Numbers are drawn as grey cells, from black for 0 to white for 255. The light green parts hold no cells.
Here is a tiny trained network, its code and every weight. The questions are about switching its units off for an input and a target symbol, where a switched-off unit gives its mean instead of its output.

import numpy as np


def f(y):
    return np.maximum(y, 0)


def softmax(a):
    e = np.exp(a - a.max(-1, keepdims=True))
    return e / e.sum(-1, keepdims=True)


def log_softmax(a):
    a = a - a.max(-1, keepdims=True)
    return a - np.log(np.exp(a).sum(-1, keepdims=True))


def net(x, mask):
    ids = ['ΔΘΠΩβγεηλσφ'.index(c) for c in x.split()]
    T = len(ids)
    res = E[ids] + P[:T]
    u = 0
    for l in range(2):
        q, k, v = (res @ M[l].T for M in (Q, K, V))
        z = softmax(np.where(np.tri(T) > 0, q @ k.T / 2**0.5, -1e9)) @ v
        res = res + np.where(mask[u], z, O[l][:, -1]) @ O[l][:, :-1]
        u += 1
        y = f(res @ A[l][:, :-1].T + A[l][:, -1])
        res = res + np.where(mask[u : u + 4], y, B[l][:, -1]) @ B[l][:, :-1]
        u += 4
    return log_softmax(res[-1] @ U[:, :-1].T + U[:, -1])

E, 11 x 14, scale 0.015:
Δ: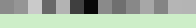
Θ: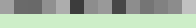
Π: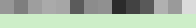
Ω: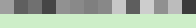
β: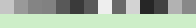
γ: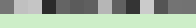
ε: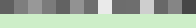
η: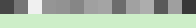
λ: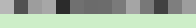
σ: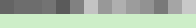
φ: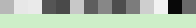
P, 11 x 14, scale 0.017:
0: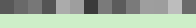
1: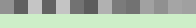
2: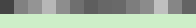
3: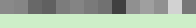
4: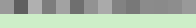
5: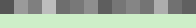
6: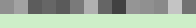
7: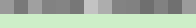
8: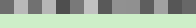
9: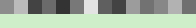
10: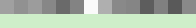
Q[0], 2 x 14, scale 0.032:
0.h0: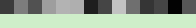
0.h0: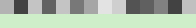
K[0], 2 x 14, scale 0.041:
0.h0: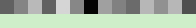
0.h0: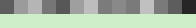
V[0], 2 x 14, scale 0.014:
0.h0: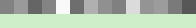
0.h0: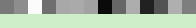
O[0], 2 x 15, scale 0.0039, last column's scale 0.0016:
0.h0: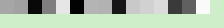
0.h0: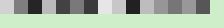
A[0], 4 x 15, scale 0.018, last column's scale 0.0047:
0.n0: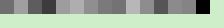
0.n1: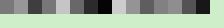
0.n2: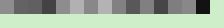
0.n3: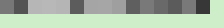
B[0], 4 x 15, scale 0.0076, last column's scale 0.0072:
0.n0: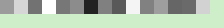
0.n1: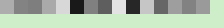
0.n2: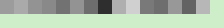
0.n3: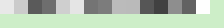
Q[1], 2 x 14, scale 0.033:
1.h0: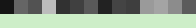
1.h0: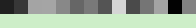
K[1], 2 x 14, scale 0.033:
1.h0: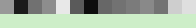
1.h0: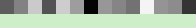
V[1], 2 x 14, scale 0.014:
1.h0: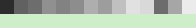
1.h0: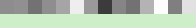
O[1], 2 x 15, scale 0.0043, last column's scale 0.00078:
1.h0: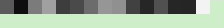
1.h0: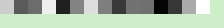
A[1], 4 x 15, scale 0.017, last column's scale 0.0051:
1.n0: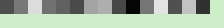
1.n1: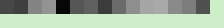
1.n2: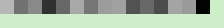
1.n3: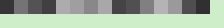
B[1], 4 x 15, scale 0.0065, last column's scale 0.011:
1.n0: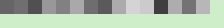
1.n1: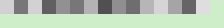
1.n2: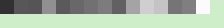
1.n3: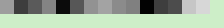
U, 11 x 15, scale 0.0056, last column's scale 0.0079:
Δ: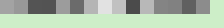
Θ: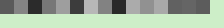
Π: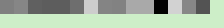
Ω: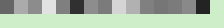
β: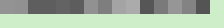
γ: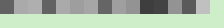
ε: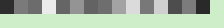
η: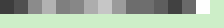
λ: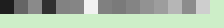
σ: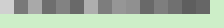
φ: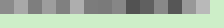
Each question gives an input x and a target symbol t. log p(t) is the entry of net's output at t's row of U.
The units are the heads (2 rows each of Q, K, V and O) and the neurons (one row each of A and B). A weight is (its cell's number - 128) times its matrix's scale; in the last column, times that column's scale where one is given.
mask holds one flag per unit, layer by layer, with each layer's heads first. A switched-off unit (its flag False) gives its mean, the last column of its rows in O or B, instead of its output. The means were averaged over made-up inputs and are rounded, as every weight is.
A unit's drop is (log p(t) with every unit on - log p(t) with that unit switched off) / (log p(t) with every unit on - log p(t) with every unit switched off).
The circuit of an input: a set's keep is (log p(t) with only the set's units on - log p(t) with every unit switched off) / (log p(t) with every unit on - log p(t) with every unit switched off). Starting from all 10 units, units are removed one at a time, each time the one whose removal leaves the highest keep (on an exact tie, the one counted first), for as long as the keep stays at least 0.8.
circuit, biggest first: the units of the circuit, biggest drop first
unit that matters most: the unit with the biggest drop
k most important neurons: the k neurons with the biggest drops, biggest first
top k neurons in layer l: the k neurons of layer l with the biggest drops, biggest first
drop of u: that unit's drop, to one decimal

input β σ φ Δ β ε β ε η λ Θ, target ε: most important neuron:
[1.n2]
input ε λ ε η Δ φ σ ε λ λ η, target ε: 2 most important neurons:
[1.n2 0.n3]
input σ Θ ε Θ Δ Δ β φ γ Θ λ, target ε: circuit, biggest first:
[1.n2 0.h0 0.n3]
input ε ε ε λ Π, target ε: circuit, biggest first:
[1.n2 0.h0 0.n3]
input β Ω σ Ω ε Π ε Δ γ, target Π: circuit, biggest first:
[0.n3 1.n0 0.n0 0.n2]
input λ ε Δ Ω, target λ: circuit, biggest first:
[0.h0 1.n2 0.n0]
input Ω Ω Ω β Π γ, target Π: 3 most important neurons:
[1.n0 0.n3 0.n0]
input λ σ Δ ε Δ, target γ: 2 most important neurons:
[1.n2 0.n3]
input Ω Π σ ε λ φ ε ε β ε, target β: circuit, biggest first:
[1.h0 1.n3]
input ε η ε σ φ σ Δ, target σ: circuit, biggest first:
[1.h0 1.n1 0.n3]
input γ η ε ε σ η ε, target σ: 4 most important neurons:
[1.n1 0.n3 1.n2 0.n0]
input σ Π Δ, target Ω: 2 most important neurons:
[0.n1 0.n3]
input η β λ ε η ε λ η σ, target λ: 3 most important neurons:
[0.n3 0.n0 1.n1]
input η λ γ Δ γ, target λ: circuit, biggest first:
[1.n2 0.h0 1.h0]
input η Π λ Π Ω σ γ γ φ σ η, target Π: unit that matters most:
1.h0
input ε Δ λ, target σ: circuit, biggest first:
[1.n1 0.n3]
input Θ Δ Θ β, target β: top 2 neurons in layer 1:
[1.n3 1.n2]
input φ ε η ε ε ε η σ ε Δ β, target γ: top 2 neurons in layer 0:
[0.n0 0.n3]
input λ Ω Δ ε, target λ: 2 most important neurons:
[0.n3 0.n0]
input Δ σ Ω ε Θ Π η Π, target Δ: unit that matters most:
0.h0
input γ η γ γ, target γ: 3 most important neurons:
[0.n0 1.n2 0.n2]
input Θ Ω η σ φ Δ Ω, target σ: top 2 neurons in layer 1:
[1.n1 1.n2]
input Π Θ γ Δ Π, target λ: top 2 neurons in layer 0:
[0.n0 0.n2]
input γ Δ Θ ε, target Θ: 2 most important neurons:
[0.n0 0.n3]
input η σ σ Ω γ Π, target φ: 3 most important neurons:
[0.n3 1.n2 1.n0]
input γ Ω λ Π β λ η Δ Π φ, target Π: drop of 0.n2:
0.2
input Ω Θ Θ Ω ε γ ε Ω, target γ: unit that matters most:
0.h0
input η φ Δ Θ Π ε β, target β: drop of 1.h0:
1.1
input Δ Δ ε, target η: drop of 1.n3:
0.3
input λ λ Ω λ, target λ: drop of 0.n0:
0.2
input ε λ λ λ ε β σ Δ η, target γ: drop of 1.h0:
0.1
